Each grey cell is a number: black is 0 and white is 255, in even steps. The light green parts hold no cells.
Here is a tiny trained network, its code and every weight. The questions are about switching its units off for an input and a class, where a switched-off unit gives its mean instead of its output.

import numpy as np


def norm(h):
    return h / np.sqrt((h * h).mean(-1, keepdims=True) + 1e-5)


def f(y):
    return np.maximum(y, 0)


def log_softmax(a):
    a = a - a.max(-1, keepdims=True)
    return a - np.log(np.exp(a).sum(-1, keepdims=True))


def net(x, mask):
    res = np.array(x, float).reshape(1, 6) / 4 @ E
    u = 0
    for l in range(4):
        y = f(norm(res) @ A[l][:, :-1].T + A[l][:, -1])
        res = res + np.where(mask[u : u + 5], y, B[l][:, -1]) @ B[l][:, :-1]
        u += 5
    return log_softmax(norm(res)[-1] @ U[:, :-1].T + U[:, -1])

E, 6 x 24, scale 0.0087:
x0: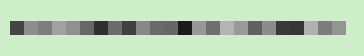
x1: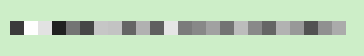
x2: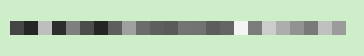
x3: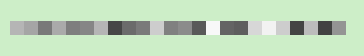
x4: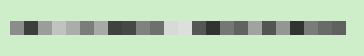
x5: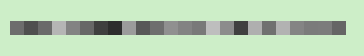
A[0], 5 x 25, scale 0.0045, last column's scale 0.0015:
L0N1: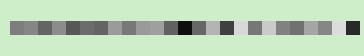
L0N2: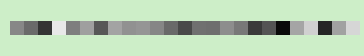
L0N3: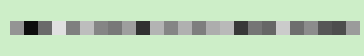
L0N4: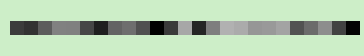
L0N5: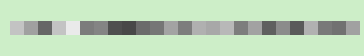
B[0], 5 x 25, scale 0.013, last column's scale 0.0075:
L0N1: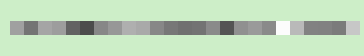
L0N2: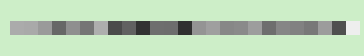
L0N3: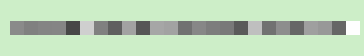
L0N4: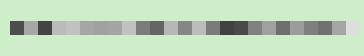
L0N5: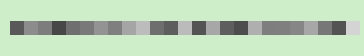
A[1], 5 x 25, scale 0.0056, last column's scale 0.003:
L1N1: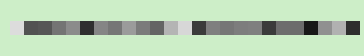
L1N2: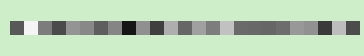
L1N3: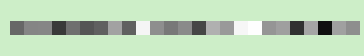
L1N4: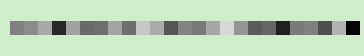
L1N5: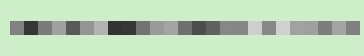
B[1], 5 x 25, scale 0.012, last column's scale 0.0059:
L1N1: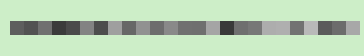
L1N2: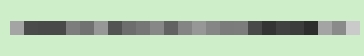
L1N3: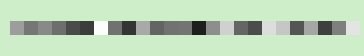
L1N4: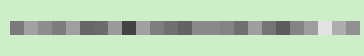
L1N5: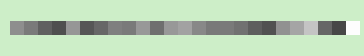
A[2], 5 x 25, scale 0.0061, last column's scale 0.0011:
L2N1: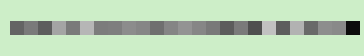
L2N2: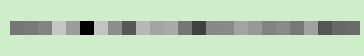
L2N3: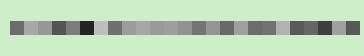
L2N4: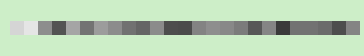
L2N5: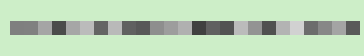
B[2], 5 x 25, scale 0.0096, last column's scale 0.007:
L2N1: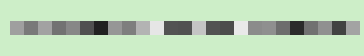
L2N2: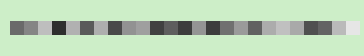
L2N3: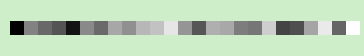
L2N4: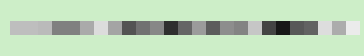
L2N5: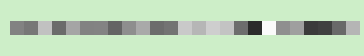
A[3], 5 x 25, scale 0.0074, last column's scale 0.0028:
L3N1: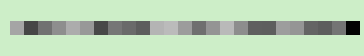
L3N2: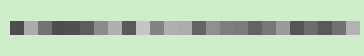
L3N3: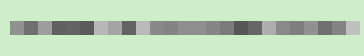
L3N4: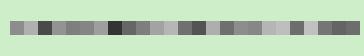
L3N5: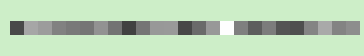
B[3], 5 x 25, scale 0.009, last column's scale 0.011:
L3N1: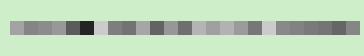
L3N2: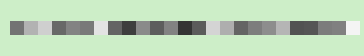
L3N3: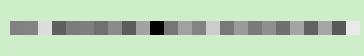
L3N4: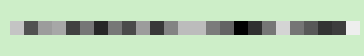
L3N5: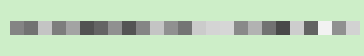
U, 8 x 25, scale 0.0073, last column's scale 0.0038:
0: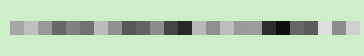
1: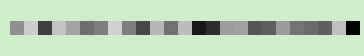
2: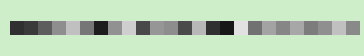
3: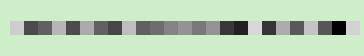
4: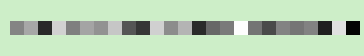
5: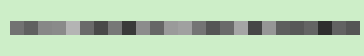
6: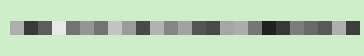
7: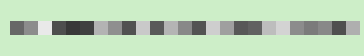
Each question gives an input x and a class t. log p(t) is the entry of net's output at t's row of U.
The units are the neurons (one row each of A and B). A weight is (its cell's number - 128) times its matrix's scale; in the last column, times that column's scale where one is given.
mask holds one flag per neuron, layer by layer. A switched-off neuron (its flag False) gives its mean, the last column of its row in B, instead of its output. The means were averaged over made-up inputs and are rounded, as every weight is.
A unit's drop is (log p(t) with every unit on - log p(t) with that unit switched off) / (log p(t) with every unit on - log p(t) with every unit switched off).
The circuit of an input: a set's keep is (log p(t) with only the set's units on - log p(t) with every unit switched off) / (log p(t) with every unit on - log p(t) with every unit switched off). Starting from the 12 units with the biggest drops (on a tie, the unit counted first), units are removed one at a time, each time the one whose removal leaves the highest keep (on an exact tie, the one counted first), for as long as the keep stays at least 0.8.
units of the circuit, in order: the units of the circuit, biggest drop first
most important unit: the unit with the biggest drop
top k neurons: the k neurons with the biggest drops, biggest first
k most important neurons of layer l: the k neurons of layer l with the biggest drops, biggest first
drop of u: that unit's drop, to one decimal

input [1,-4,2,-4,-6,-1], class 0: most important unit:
L0N2
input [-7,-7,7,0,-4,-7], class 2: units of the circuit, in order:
(L3N2 L1N3 L3N4)
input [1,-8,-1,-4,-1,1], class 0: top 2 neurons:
(L0N2 L2N4)
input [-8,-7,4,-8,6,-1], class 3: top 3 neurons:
(L0N3 L2N2 L3N5)
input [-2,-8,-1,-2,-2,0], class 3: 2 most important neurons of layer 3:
(L3N5 L3N2)
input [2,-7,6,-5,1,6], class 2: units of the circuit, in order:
(L0N4 L3N4)
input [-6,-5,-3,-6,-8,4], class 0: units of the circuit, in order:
(L0N2 L2N4)
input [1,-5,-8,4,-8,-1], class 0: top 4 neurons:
(L2N4 L0N2 L0N4 L1N1)
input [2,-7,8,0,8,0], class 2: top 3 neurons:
(L0N4 L1N3 L2N1)
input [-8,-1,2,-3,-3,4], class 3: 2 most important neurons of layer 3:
(L3N2 L3N5)
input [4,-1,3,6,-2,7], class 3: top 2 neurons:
(L0N4 L0N3)
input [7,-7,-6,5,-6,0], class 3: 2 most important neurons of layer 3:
(L3N2 L3N4)
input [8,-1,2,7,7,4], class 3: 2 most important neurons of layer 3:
(L3N4 L3N5)
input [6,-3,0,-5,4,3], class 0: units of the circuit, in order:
(L3N4)
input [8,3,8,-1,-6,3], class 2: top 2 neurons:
(L0N4 L0N5)
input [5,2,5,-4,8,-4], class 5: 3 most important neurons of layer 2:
(L2N4 L2N3 L2N2)
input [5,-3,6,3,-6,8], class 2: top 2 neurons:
(L0N4 L1N3)
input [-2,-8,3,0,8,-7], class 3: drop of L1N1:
0.0
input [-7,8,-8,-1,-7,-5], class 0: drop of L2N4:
0.1
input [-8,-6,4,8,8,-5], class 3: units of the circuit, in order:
(L0N3)
